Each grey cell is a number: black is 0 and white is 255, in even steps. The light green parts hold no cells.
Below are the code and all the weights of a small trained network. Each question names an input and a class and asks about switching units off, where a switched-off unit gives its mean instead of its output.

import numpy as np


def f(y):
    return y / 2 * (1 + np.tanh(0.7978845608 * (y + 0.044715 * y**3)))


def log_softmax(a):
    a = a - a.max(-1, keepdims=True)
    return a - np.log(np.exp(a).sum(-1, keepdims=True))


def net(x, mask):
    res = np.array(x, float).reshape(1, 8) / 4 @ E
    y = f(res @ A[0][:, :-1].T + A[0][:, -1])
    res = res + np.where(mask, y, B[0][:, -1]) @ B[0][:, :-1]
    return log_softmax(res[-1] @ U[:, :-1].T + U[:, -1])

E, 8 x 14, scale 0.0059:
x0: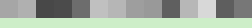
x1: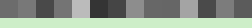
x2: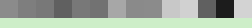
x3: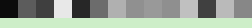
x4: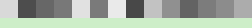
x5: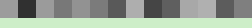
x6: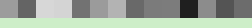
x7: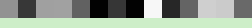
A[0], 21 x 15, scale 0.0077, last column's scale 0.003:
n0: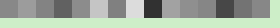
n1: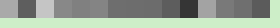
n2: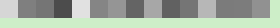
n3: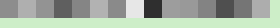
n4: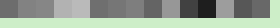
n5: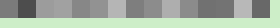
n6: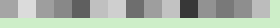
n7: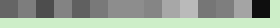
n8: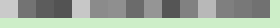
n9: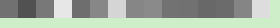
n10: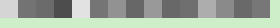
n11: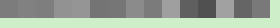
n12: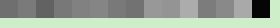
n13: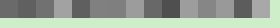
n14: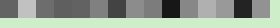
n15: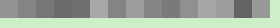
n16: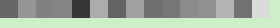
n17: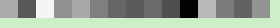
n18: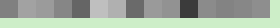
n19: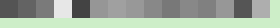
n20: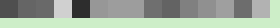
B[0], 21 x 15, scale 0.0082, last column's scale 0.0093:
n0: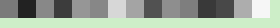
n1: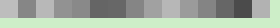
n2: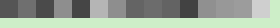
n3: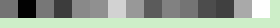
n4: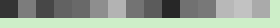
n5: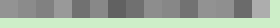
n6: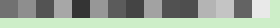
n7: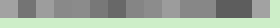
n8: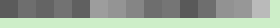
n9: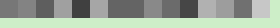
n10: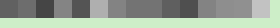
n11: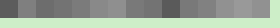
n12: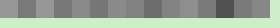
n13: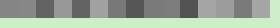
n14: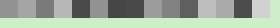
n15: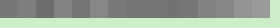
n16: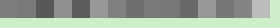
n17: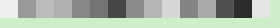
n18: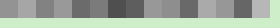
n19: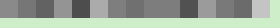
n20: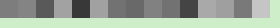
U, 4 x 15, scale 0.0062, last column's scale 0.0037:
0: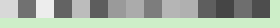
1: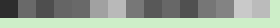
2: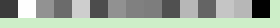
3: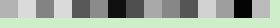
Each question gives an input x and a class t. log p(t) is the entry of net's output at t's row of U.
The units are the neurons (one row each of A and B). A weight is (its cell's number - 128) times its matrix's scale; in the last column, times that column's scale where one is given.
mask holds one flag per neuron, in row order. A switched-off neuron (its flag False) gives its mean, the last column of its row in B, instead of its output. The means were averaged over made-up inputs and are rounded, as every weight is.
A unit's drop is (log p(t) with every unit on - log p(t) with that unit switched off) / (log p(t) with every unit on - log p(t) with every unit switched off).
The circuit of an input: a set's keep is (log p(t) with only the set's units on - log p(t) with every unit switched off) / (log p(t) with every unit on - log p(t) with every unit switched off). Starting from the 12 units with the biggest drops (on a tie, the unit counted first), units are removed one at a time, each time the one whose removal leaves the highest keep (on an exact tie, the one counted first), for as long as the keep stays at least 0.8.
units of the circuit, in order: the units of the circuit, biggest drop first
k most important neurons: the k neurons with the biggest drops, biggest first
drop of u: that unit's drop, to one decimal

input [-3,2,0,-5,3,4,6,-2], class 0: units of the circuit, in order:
n14; n1
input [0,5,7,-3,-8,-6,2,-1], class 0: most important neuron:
n2
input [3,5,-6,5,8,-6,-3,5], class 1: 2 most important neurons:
n17; n6
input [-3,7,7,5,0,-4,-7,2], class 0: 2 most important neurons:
n7; n6
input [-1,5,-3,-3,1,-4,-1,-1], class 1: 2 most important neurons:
n17; n4
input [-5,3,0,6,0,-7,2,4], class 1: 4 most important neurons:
n4; n17; n14; n6
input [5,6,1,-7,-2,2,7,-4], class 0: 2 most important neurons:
n17; n4
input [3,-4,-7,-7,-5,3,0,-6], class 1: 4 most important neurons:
n3; n0; n6; n16
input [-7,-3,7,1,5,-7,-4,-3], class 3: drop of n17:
-0.1
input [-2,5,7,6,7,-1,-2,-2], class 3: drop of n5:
0.4
